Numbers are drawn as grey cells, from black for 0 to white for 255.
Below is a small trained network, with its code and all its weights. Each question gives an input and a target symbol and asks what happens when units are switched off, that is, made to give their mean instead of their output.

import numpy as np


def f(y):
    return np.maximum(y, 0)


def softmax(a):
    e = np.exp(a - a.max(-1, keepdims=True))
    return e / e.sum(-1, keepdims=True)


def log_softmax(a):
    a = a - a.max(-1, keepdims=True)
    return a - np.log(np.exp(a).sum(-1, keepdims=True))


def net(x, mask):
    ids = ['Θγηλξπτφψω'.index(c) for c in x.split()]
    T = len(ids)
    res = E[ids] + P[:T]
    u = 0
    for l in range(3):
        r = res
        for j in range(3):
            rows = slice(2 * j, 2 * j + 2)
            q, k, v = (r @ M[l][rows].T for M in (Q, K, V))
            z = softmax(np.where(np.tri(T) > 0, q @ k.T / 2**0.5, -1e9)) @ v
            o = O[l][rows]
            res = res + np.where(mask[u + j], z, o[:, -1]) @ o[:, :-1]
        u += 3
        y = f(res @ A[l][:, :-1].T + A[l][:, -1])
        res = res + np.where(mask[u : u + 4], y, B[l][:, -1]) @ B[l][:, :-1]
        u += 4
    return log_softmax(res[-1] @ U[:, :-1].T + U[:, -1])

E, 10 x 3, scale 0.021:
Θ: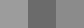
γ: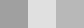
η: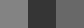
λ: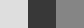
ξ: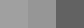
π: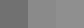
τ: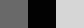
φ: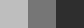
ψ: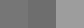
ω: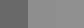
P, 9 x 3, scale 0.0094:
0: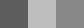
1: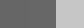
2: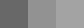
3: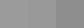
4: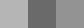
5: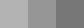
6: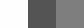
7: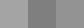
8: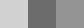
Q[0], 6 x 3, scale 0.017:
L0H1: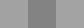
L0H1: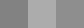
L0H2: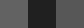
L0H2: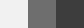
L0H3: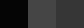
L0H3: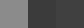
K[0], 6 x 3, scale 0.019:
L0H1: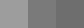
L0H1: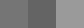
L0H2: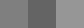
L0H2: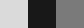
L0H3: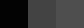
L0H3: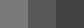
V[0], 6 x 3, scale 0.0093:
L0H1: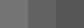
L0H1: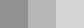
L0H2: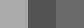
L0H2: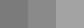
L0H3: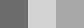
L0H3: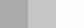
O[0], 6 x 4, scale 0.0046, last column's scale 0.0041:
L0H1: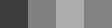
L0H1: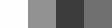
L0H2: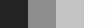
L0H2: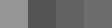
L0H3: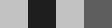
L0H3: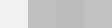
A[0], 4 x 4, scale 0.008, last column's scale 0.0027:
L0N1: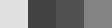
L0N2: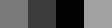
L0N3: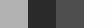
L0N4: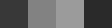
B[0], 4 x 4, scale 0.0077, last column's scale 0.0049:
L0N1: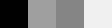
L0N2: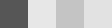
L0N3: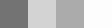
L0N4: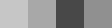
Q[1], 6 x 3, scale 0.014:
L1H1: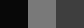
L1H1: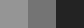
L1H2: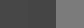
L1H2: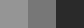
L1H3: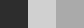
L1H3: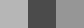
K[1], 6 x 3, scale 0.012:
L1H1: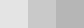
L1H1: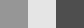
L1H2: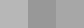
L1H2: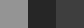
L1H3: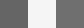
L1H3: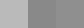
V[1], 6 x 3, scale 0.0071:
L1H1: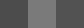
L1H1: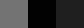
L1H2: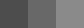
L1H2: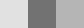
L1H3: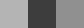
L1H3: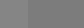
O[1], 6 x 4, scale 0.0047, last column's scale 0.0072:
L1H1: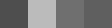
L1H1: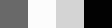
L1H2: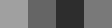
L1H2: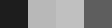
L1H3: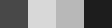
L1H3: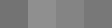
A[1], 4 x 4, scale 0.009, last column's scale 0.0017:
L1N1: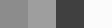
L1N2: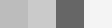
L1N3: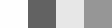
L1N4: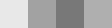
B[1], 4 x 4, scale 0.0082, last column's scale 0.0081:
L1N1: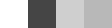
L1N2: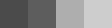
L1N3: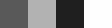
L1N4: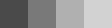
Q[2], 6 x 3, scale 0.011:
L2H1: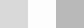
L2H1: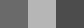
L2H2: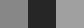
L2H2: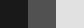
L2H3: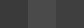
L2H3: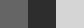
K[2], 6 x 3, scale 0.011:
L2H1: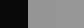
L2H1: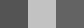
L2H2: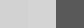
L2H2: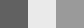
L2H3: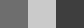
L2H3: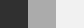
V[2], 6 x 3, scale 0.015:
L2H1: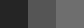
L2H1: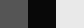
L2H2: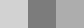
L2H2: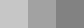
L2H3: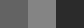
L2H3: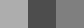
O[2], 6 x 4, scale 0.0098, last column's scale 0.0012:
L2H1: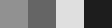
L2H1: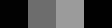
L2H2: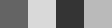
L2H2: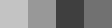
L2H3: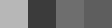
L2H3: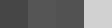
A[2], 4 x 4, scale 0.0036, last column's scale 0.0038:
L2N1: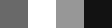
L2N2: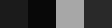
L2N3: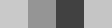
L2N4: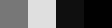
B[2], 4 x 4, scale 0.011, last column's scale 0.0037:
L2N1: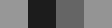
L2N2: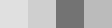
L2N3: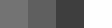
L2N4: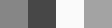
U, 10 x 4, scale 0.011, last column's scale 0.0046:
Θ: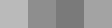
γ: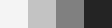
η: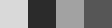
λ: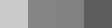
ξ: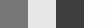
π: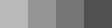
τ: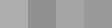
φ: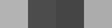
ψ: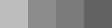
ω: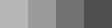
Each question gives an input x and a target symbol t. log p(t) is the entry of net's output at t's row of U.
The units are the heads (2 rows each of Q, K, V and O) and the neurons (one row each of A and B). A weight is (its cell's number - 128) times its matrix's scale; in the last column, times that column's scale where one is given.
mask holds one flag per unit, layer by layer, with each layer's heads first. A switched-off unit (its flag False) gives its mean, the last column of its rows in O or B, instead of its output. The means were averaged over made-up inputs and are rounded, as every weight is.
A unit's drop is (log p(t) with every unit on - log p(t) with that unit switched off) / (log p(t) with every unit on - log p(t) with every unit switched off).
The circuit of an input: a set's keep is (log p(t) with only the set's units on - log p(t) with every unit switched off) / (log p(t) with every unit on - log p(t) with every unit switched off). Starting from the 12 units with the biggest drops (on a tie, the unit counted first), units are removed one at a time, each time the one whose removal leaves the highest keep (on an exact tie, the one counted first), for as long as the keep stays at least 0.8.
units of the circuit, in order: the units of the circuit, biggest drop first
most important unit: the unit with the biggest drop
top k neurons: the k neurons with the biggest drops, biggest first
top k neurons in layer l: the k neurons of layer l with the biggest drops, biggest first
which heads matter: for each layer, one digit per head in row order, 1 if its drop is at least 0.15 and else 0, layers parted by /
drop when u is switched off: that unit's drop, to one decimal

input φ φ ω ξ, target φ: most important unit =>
L0N2
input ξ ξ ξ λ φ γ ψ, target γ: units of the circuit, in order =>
[L1N3 L0H3 L2H1]
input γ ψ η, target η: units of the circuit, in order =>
[L1H1 L2H1]
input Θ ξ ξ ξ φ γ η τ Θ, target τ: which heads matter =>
001 / 110 / 110
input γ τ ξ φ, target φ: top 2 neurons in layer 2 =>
[L2N3 L2N2]
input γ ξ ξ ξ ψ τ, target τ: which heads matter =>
001 / 010 / 001
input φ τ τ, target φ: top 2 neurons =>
[L1N1 L1N3]
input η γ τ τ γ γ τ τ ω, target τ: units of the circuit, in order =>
[L2H1 L0H3]
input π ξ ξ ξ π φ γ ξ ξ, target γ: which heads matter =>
011 / 000 / 100
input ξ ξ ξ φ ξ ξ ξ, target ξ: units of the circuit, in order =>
[L1N3 L2H2 L1N1]
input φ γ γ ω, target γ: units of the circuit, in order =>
[L2H1 L0H3]
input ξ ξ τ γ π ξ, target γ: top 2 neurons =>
[L1N3 L1N4]
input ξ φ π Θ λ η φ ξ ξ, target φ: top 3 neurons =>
[L0N2 L0N3 L1N4]
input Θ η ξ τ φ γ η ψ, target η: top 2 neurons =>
[L1N3 L0N2]
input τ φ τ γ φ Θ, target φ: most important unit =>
L1N3
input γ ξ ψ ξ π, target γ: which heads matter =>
001 / 010 / 101
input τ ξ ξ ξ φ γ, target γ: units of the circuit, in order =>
[L1N3 L2H1 L0H3 L1N4]
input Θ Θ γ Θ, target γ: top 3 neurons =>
[L1N3 L1N1 L1N4]
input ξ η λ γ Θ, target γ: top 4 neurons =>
[L1N3 L1N4 L1N2 L0N1]
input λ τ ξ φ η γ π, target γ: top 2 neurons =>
[L1N3 L1N4]
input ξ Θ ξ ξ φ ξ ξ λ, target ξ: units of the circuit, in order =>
[L1N3 L1N1 L2H2]
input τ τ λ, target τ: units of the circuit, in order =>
[L2H1]
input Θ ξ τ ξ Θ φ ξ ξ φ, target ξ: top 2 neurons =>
[L1N3 L0N2]
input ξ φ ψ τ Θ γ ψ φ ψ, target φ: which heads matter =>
001 / 111 / 101
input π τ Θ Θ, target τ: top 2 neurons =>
[L1N1 L1N3]
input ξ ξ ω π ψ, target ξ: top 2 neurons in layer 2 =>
[L2N4 L2N1]
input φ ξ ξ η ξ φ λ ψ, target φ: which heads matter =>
001 / 011 / 001
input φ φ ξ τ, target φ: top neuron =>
[L1N1]
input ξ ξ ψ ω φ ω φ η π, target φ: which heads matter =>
001 / 001 / 000
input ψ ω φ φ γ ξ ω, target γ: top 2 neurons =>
[L1N3 L1N1]
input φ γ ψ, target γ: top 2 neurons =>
[L1N3 L0N1]
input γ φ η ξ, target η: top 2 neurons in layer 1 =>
[L1N3 L1N4]
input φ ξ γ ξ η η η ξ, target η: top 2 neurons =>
[L1N3 L1N1]
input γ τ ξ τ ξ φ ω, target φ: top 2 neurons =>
[L1N3 L0N2]
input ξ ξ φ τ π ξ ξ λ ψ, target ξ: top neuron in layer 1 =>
[L1N3]
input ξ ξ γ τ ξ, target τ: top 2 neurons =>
[L0N1 L1N1]
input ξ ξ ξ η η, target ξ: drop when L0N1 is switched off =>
0.1
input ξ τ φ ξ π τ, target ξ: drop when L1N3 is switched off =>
0.3
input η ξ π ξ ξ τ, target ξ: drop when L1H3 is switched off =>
0.0
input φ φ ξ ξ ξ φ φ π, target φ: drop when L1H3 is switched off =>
0.2
